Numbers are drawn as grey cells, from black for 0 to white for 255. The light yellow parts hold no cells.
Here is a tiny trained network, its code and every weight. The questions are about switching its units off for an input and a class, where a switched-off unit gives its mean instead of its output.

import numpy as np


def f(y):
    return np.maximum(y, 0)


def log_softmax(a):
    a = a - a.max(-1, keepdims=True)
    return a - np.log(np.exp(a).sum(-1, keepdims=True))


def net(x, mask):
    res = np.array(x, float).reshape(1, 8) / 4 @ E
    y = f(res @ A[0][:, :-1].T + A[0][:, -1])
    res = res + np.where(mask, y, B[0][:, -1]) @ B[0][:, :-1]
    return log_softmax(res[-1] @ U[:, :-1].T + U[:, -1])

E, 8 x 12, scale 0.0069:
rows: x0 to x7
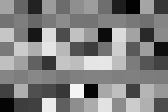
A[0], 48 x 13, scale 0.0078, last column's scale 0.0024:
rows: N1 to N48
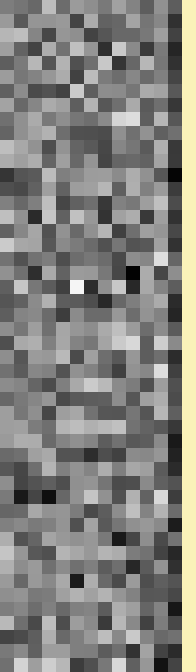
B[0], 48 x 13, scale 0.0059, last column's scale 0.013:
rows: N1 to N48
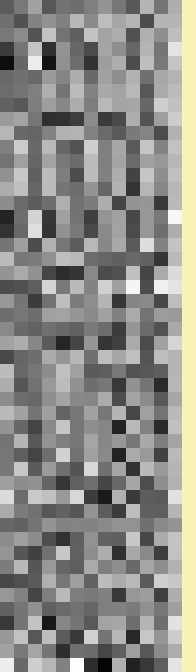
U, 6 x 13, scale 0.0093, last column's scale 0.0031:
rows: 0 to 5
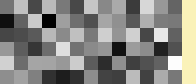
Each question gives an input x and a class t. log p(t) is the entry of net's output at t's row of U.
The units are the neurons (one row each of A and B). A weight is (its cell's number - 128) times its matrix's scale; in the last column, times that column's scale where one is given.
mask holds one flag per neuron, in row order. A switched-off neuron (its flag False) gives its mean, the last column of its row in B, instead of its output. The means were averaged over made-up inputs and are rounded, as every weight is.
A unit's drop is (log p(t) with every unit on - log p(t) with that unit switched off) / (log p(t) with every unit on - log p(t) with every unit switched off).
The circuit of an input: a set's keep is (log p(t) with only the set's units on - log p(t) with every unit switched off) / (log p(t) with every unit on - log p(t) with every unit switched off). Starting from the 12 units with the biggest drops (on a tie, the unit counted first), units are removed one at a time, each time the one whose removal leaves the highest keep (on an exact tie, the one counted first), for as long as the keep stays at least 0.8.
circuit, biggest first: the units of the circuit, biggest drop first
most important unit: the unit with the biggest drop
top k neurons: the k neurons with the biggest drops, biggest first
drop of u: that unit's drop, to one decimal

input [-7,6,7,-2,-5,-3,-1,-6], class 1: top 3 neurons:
(N16; N45; N4)
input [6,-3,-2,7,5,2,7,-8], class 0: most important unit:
N3
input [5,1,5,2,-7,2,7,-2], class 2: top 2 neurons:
(N21; N7)
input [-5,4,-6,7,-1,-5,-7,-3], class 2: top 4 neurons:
(N42; N26; N36; N16)
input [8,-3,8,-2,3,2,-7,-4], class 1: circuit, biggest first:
(N16; N45)
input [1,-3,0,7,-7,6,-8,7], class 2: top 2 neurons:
(N42; N26)
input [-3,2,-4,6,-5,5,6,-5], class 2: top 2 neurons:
(N21; N36)
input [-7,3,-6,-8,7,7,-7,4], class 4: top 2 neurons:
(N36; N21)
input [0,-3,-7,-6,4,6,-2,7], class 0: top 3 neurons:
(N46; N14; N16)
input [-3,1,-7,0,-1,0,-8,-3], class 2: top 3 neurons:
(N42; N26; N16)
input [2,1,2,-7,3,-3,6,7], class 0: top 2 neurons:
(N46; N48)
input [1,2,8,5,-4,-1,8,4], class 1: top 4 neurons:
(N45; N4; N16; N1)
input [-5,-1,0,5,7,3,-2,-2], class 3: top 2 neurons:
(N31; N40)
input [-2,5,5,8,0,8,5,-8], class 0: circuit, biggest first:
(N11)
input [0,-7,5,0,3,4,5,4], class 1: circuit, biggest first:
(N4; N16)
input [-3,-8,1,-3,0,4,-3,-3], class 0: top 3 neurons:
(N48; N21; N20)
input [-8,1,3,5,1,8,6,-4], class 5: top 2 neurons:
(N9; N25)
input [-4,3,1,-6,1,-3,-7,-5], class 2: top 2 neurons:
(N42; N48)
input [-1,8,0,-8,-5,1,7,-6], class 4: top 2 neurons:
(N36; N19)
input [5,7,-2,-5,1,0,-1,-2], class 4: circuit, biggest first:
(N36)
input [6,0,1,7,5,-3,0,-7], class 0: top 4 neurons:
(N18; N36; N41; N3)
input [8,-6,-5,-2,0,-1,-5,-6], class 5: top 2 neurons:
(N39; N20)
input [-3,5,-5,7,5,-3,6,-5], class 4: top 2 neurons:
(N48; N42)
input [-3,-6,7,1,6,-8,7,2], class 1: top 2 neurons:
(N4; N16)
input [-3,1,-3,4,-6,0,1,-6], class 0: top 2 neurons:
(N11; N3)
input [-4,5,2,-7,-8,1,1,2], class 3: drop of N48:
0.2
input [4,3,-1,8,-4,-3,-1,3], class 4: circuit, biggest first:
(N48)
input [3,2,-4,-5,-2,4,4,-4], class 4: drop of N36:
0.4
